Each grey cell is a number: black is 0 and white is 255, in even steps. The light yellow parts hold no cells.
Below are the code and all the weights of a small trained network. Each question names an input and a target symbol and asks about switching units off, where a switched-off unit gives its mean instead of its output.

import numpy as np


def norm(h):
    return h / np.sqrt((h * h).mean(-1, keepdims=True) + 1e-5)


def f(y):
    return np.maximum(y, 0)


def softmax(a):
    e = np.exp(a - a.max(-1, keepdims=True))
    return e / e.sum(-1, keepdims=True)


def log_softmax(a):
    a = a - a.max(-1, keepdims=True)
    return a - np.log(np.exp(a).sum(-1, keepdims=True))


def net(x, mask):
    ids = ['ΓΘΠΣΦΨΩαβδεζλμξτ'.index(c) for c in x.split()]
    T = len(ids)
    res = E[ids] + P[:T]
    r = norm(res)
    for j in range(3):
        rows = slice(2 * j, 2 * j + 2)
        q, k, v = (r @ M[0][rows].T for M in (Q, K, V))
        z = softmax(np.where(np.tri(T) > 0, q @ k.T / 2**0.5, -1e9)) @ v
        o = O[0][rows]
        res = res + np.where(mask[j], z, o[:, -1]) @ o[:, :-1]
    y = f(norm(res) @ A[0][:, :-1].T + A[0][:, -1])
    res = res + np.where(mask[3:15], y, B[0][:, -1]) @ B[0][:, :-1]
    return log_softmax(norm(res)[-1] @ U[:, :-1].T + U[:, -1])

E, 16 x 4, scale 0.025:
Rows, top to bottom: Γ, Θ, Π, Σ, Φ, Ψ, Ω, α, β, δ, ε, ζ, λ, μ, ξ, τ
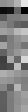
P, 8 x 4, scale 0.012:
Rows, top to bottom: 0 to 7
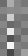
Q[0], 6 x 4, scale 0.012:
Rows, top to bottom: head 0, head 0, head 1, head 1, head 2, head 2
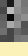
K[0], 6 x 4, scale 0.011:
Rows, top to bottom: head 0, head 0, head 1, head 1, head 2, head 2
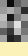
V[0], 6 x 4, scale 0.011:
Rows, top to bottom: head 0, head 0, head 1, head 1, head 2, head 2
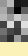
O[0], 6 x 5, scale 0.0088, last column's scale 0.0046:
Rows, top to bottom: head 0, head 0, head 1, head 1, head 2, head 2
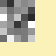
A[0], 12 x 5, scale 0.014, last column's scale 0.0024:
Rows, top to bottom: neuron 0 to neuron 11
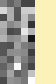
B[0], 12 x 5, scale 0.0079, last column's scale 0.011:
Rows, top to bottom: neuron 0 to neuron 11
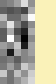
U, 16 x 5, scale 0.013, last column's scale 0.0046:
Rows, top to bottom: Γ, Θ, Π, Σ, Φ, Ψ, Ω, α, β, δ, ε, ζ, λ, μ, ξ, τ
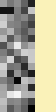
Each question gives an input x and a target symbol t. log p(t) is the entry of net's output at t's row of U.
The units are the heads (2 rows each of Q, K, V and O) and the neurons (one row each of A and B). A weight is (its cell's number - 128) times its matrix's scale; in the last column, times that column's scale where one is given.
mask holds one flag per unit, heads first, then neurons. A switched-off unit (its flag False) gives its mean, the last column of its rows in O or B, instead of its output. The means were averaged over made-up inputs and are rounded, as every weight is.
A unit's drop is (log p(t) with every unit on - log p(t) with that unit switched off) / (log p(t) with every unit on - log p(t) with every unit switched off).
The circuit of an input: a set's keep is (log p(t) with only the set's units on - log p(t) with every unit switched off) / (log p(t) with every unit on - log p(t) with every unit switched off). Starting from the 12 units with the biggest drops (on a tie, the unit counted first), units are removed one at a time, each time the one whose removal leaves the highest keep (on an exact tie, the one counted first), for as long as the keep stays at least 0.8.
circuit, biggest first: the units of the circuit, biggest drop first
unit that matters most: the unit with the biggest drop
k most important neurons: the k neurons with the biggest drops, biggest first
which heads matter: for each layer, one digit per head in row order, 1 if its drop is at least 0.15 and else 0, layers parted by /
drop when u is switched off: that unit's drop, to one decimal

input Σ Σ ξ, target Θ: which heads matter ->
100
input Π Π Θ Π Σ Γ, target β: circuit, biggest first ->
neuron 4; neuron 5
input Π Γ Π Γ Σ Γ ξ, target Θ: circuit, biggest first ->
head 0; head 2
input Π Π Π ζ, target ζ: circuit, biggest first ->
head 1
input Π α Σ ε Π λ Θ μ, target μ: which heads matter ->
010
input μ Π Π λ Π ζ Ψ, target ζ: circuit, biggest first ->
head 1; head 2
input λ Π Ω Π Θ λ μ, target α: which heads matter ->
001
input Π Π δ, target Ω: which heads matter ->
000
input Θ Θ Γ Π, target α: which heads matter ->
011
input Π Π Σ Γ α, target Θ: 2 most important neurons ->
neuron 4; neuron 10
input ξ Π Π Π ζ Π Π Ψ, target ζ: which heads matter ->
010
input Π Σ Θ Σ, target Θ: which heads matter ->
110
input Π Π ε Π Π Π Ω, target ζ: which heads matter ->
111
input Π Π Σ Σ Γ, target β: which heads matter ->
000
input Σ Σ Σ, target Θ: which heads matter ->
100
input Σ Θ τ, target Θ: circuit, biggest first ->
head 0; neuron 4
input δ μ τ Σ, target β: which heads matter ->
101
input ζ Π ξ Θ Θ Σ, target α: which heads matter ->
011
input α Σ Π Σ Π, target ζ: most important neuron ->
neuron 6
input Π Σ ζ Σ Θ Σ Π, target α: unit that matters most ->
head 0
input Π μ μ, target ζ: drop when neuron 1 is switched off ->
0.1
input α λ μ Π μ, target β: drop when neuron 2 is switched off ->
-0.1
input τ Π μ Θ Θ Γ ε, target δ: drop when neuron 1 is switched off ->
0.2
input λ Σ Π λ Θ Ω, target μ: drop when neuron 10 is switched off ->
0.0
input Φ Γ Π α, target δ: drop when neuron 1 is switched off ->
0.1
